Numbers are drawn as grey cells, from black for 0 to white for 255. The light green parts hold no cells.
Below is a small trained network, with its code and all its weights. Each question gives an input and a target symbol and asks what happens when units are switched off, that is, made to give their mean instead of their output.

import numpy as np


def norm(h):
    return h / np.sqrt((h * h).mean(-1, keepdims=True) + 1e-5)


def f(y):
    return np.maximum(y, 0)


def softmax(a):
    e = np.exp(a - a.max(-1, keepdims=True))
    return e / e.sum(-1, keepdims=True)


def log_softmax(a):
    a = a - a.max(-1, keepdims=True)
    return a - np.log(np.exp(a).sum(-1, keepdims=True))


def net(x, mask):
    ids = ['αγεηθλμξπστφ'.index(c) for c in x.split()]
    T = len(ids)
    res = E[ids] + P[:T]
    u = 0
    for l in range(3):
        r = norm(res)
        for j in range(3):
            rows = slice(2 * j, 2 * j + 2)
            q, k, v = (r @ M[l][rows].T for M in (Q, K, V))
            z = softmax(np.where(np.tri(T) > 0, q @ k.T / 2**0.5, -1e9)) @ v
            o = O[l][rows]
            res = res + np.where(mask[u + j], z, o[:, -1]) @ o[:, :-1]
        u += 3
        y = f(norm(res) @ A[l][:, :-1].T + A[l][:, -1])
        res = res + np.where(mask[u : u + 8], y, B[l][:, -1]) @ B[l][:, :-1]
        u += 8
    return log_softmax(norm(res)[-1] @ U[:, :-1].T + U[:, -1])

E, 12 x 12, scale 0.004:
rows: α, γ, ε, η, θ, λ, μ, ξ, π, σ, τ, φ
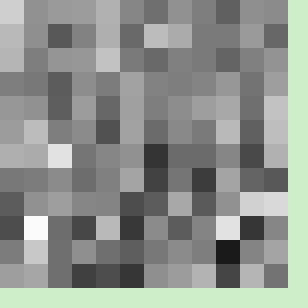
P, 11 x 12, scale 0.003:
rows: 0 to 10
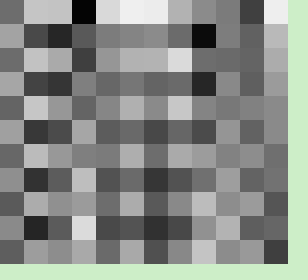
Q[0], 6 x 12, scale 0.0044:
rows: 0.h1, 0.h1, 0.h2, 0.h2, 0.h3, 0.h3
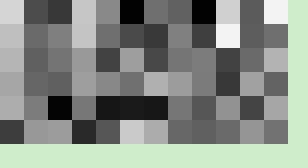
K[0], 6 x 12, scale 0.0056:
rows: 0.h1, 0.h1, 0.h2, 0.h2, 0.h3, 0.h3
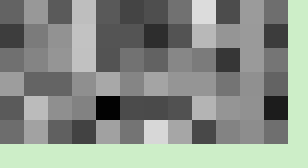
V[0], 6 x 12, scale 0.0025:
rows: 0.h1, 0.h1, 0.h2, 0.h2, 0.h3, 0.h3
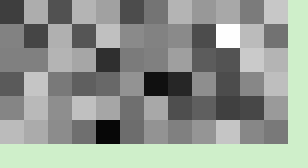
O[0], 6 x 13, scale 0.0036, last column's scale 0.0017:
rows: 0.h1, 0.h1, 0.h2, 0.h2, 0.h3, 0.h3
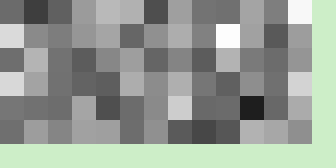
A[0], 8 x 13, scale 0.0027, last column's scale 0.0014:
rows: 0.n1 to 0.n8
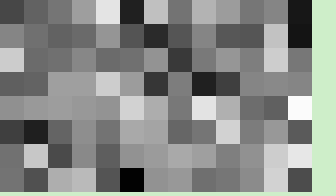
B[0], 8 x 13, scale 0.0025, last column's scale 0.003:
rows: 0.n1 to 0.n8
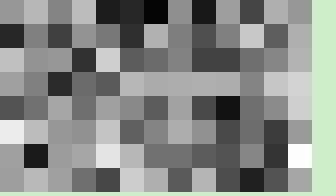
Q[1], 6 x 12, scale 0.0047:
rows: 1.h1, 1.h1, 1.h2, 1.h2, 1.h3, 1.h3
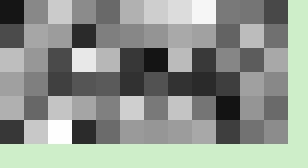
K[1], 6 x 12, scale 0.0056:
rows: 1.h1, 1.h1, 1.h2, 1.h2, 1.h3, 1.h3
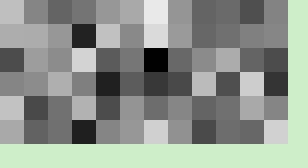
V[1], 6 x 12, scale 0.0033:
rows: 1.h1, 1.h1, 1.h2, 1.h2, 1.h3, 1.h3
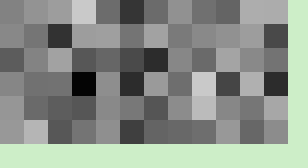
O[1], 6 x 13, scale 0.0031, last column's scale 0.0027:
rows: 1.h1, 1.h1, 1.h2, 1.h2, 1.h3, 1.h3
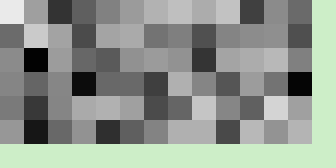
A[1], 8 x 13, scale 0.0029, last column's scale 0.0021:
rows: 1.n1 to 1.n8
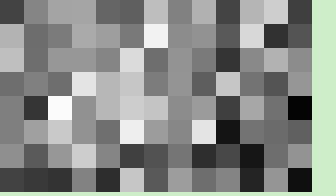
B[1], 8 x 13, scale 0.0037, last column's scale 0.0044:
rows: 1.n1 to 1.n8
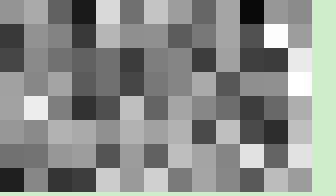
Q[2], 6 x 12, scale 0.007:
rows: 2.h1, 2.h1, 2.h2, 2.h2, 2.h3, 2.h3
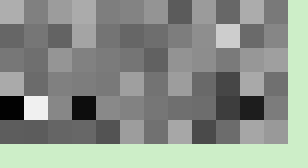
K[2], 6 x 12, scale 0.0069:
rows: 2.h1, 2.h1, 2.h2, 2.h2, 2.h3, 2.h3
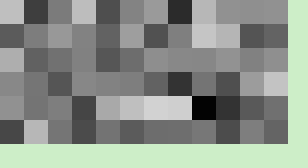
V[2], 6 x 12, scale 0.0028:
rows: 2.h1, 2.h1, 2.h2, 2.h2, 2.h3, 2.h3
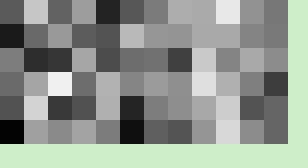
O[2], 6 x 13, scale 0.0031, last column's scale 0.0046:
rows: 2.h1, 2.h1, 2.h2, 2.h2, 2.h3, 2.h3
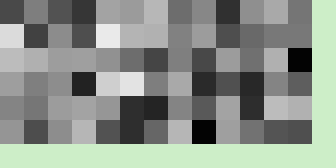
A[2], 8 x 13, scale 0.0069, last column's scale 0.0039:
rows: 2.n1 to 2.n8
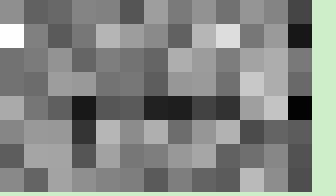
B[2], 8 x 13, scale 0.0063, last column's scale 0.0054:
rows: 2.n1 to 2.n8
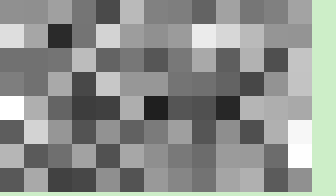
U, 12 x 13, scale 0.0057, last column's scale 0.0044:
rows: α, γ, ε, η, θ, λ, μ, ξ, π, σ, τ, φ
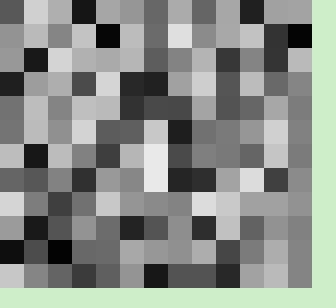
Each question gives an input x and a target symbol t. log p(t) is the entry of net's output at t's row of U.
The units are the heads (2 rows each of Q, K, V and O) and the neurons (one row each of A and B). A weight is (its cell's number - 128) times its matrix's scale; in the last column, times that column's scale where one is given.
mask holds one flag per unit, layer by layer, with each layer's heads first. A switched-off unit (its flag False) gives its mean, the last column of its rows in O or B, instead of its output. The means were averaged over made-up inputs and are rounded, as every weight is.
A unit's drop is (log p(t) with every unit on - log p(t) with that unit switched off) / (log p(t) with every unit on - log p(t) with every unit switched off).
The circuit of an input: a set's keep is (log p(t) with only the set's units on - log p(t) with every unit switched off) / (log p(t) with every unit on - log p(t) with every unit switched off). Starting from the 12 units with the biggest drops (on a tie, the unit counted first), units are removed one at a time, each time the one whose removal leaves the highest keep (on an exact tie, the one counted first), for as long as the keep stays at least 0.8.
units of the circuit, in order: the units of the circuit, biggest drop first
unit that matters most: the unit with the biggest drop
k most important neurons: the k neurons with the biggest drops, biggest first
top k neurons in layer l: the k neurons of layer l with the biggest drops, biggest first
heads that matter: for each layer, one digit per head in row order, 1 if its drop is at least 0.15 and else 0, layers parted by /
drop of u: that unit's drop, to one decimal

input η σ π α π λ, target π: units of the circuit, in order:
(1.h1, 2.n2)
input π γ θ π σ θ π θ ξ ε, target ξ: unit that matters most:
2.h3
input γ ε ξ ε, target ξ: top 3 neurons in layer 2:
(2.n8, 2.n4, 2.n6)
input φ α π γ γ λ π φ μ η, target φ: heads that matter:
111 / 010 / 000
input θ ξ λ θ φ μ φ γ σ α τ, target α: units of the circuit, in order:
(1.n6, 1.n1, 2.n3)
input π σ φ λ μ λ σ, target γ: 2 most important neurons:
(2.n7, 1.n3)
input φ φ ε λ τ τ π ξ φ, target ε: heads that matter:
000 / 010 / 010
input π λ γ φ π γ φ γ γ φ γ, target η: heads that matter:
010 / 000 / 010
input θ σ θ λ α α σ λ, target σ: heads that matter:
000 / 000 / 001
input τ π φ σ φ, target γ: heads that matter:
000 / 010 / 010
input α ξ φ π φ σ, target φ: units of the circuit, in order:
(1.h2, 0.h1, 2.n5, 1.n6)
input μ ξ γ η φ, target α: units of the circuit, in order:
(2.n6, 1.n2, 1.n6)
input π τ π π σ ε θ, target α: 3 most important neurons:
(1.n3, 1.n6, 1.n8)
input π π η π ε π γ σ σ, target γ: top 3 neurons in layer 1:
(1.n3, 1.n4, 1.n6)
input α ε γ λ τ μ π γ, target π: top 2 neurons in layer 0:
(0.n5, 0.n3)
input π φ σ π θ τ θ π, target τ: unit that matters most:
0.h1
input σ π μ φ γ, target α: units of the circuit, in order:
(1.n2, 2.n6)
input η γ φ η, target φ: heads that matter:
000 / 010 / 000
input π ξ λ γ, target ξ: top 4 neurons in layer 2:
(2.n6, 2.n4, 2.n8, 2.n1)
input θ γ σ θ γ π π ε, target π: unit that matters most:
1.h1
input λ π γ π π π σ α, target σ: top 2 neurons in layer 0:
(0.n3, 0.n1)
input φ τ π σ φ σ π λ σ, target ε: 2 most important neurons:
(1.n3, 0.n1)
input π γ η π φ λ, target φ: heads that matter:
101 / 000 / 000
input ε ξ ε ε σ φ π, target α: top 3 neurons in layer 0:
(0.n8, 0.n1, 0.n5)
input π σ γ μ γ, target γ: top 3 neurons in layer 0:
(0.n1, 0.n8, 0.n4)
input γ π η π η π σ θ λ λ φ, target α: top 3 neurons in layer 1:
(1.n2, 1.n1, 1.n7)
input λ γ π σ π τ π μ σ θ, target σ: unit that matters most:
2.h3
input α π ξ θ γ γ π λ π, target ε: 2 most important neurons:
(1.n1, 1.n7)
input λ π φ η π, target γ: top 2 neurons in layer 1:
(1.n1, 1.n7)
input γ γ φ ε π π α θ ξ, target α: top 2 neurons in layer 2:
(2.n6, 2.n5)
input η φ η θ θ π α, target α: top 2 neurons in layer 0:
(0.n4, 0.n1)
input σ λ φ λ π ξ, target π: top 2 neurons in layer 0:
(0.n4, 0.n5)
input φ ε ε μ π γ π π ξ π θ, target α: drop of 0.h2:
0.1
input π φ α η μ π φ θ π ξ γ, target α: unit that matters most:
1.n2
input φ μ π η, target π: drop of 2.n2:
0.2
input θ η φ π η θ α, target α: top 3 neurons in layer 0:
(0.n4, 0.n1, 0.n6)
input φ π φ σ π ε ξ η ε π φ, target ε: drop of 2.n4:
0.2
